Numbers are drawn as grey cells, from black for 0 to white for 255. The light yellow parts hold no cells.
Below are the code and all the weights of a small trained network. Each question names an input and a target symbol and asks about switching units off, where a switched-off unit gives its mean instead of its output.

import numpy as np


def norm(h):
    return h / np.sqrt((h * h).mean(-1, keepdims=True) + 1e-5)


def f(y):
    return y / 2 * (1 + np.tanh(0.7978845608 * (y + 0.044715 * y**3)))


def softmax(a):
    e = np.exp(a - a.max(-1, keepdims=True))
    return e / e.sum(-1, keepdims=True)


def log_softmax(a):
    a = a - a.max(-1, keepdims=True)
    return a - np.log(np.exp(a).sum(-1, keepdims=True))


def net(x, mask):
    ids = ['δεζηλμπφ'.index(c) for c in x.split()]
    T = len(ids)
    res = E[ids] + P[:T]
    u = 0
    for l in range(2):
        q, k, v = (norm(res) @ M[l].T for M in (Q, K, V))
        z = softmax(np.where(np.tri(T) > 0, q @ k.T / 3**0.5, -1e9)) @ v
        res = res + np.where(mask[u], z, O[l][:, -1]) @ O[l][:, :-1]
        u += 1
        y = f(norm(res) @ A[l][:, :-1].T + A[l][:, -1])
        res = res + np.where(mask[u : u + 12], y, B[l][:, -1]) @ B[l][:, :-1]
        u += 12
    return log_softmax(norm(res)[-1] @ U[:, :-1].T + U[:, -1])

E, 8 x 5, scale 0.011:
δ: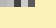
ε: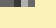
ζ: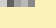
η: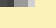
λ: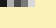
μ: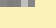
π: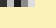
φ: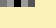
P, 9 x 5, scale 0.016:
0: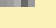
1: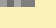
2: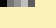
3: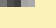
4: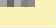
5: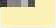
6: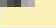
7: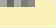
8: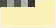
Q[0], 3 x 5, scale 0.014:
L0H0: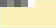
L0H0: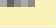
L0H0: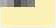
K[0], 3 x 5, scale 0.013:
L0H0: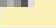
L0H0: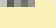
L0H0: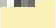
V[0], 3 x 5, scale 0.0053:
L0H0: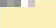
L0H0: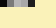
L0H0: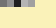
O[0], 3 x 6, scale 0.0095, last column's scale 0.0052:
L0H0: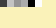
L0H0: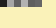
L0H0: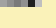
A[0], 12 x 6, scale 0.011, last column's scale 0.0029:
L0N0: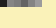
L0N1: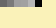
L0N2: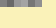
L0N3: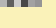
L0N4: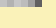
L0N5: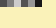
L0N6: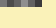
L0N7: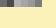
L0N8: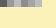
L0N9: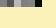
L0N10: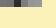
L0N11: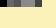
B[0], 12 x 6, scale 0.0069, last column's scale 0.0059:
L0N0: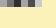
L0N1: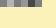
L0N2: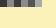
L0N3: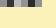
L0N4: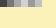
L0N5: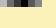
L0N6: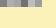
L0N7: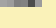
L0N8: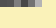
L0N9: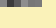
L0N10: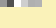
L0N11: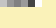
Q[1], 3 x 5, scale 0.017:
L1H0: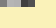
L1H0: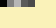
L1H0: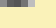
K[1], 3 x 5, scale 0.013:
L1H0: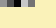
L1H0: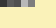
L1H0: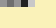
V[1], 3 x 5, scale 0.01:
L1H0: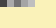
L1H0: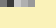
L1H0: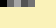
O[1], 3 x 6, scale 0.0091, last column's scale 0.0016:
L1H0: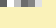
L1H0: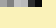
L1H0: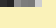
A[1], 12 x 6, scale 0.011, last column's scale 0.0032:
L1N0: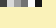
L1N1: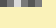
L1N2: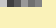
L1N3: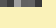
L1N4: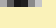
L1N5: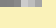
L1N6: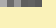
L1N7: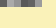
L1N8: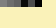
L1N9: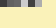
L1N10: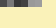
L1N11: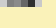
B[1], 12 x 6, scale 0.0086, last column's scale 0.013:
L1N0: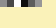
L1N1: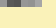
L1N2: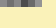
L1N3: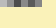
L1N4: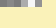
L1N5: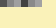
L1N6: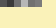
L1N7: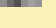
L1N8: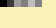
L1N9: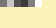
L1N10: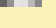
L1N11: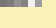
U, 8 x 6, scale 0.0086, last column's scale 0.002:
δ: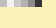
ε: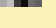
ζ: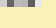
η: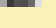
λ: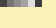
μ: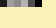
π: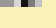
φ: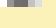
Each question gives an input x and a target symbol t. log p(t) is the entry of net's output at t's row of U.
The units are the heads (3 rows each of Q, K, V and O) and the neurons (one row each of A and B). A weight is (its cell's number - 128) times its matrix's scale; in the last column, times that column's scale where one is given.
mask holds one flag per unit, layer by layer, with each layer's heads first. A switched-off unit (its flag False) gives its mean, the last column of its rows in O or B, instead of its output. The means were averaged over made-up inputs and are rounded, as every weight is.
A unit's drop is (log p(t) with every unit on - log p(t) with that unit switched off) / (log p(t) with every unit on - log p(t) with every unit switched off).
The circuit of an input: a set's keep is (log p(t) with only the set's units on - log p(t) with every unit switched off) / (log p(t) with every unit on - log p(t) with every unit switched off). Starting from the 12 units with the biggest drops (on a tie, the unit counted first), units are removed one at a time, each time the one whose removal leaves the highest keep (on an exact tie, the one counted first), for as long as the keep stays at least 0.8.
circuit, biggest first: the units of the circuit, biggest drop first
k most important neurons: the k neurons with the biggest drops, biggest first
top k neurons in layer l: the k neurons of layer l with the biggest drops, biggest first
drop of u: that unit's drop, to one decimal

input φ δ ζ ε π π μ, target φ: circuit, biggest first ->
(L1H0, L0H0)
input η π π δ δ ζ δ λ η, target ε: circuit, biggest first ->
(L1N9)
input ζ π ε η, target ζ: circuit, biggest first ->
(L1H0, L0N4)
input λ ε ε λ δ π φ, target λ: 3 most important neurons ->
(L0N5, L1N10, L0N8)
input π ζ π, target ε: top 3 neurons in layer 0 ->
(L0N11, L0N0, L0N4)
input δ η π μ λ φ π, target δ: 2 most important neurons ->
(L0N0, L0N10)
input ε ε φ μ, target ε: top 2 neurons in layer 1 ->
(L1N9, L1N10)
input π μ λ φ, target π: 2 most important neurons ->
(L1N0, L0N10)
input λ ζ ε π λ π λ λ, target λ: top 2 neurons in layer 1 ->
(L1N8, L1N9)
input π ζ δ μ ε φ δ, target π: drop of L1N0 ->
0.3
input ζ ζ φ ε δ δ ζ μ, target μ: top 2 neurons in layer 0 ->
(L0N4, L0N2)
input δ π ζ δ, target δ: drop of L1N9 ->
0.2
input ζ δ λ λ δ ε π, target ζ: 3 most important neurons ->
(L0N10, L0N3, L0N4)
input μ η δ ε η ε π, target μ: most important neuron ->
(L0N10)
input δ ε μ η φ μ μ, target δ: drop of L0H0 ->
0.1
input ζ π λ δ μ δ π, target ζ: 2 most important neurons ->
(L0N10, L0N3)
